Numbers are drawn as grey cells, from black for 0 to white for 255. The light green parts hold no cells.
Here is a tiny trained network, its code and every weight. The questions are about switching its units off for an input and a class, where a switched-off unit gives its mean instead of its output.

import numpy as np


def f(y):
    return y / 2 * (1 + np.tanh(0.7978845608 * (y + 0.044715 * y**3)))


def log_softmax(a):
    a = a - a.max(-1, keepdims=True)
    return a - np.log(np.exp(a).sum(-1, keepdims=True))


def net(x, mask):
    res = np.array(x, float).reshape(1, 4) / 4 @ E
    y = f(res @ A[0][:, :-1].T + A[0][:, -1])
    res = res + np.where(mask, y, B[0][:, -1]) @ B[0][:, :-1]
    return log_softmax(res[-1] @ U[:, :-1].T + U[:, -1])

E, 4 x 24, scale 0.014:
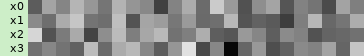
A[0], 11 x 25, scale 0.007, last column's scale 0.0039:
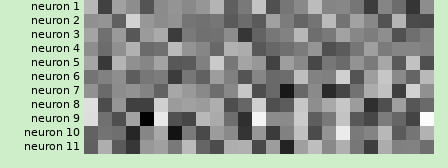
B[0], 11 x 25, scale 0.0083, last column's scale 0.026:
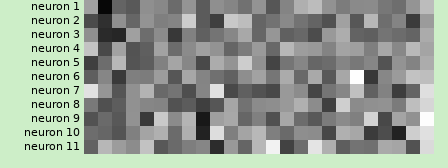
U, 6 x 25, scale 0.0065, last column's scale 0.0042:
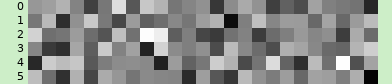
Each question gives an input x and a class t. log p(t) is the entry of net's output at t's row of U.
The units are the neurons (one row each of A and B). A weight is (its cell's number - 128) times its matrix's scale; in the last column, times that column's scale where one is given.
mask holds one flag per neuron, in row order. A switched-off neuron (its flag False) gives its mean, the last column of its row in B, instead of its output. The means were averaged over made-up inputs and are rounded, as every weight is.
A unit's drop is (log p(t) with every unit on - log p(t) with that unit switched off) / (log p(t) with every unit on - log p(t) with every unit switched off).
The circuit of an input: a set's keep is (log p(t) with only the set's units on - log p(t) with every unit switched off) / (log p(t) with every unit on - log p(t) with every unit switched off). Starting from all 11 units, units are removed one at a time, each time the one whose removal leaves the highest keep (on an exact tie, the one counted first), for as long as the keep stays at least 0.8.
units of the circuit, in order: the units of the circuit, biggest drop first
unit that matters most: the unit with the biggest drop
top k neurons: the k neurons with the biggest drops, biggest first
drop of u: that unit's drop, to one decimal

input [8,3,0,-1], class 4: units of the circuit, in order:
neuron 10; neuron 7
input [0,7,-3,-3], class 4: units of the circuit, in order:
neuron 10; neuron 7; neuron 9
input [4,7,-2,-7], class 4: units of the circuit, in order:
neuron 10; neuron 7
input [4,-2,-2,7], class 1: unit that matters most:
neuron 11
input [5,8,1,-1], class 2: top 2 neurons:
neuron 9; neuron 10
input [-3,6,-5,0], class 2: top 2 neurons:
neuron 9; neuron 10
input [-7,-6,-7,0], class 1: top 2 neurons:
neuron 11; neuron 9
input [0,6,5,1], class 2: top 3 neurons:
neuron 10; neuron 9; neuron 8
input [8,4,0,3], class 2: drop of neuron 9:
0.2
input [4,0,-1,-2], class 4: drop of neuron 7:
0.1
